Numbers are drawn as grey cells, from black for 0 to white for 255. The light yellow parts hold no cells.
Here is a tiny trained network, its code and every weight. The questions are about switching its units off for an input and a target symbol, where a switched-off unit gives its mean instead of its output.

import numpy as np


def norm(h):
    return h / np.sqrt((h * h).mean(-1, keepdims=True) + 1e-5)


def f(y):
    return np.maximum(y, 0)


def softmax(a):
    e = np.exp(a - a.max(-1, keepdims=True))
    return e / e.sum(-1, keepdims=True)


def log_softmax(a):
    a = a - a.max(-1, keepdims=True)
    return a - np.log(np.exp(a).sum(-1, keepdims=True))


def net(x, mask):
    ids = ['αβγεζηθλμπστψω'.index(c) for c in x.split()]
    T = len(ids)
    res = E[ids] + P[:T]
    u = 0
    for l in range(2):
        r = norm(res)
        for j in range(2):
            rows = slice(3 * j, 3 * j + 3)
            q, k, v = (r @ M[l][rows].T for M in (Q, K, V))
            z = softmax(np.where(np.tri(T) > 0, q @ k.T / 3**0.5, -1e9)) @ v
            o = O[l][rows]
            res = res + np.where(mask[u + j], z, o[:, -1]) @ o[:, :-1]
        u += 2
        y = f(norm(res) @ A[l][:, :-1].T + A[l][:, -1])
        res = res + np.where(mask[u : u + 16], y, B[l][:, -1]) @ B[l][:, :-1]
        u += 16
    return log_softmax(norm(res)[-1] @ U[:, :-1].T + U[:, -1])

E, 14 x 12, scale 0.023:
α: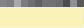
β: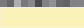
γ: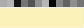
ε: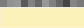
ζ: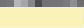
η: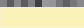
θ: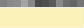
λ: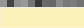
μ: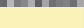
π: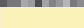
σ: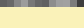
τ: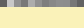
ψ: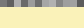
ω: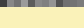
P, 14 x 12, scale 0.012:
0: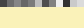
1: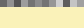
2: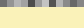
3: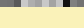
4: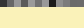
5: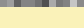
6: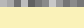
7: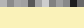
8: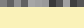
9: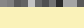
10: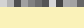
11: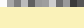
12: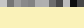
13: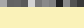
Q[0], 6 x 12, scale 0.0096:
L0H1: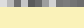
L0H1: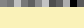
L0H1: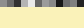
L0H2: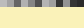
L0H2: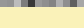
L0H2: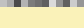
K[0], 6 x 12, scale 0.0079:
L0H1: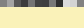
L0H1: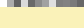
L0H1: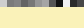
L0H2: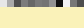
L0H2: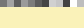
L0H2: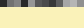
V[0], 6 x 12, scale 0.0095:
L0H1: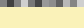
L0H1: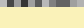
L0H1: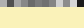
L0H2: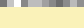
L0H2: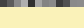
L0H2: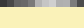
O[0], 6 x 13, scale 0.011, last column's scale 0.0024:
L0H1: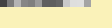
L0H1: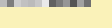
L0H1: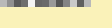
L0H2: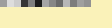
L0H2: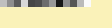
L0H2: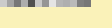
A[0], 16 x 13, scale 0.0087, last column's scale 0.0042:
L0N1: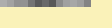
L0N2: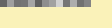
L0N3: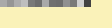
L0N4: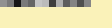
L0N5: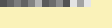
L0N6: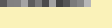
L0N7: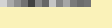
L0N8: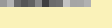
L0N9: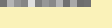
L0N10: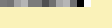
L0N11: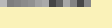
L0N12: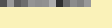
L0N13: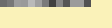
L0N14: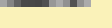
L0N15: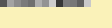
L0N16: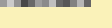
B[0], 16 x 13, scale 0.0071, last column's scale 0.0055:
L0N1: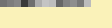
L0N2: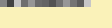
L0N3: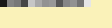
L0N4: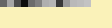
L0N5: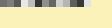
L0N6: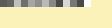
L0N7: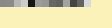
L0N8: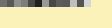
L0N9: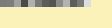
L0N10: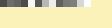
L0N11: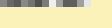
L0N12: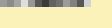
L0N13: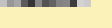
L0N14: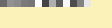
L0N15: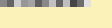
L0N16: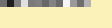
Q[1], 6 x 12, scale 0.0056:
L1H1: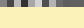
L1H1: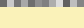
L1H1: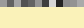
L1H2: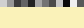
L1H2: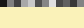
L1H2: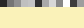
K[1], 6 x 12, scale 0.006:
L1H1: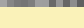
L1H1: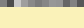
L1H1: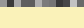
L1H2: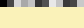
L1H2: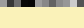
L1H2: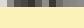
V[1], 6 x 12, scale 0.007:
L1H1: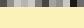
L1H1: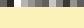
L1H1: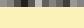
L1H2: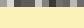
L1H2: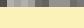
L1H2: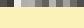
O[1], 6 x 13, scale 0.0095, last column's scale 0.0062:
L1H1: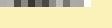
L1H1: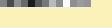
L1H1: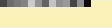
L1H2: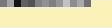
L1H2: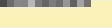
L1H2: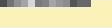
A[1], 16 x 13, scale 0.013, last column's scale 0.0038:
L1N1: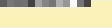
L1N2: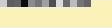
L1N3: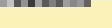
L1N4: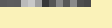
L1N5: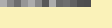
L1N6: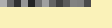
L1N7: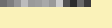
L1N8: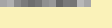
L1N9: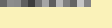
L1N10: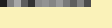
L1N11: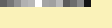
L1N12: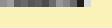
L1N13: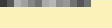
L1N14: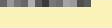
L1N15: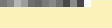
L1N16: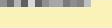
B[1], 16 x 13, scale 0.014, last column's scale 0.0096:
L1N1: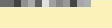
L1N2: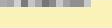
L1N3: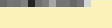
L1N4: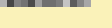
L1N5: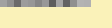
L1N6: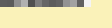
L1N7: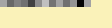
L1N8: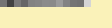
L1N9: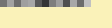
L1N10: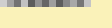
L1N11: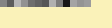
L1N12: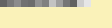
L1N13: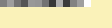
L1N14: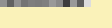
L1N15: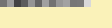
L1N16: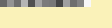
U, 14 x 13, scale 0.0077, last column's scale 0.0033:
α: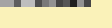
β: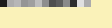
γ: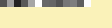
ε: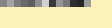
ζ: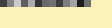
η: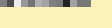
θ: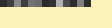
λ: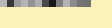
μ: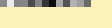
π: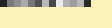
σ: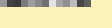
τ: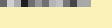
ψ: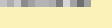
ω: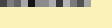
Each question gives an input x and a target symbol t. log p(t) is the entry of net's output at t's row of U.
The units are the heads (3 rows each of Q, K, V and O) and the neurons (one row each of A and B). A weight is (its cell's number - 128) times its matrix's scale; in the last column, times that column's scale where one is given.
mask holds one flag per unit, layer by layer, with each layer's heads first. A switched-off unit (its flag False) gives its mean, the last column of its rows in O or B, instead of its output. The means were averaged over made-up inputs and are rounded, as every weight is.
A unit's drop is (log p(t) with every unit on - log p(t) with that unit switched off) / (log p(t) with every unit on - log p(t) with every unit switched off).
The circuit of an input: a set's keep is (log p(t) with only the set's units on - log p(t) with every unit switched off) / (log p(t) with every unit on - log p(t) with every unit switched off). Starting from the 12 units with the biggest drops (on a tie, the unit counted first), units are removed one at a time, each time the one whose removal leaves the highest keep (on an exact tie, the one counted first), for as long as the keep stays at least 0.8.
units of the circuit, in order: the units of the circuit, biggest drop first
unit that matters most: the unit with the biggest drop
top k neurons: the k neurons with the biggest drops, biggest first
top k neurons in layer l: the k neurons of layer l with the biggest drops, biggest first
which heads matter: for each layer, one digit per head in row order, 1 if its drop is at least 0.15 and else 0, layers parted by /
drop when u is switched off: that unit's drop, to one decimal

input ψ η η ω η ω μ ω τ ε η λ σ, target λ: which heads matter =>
11 / 00
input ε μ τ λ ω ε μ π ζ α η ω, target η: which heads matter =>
10 / 00
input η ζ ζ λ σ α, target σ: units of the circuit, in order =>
(L0H1 L0H2)
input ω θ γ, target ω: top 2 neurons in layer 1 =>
(L1N13 L1N6)
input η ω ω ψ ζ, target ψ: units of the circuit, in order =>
(L0H2)
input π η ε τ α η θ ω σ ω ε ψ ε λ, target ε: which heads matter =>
10 / 01
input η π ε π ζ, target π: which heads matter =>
11 / 10
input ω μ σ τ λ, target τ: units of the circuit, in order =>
(L0H1 L0H2 L1N12)
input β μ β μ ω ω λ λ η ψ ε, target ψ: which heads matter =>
11 / 00
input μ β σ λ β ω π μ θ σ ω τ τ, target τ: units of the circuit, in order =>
(L0H1 L1N12)
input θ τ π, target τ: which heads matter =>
10 / 00
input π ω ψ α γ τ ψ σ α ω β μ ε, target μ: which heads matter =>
11 / 00
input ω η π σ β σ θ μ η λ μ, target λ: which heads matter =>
01 / 00
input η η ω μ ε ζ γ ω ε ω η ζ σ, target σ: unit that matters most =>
L1H2
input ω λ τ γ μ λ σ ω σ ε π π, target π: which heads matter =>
11 / 00
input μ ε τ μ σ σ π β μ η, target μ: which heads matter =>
10 / 00
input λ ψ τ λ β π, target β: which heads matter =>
11 / 01
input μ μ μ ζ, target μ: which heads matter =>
10 / 00
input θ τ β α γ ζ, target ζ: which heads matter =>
11 / 11
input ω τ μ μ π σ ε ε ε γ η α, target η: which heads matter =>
11 / 10
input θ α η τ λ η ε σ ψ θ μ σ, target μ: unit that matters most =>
L0H1
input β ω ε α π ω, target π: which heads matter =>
00 / 00
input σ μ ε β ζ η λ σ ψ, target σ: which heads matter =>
11 / 00
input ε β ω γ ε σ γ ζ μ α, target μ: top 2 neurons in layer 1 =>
(L1N9 L1N10)
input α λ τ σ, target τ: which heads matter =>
11 / 00
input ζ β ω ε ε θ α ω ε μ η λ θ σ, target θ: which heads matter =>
01 / 00
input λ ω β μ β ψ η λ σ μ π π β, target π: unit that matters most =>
L0H1
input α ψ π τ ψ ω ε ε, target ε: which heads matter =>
10 / 01
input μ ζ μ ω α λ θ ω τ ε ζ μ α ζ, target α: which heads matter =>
10 / 00
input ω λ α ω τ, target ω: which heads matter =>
01 / 00
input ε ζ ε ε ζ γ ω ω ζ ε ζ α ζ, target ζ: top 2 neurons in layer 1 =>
(L1N6 L1N13)
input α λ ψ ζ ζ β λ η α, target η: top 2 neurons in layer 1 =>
(L1N11 L1N7)
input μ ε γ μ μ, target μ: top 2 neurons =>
(L1N9 L1N10)
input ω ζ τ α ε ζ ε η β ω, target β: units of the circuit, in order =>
(L0H1)
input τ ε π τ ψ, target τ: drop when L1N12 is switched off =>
0.1
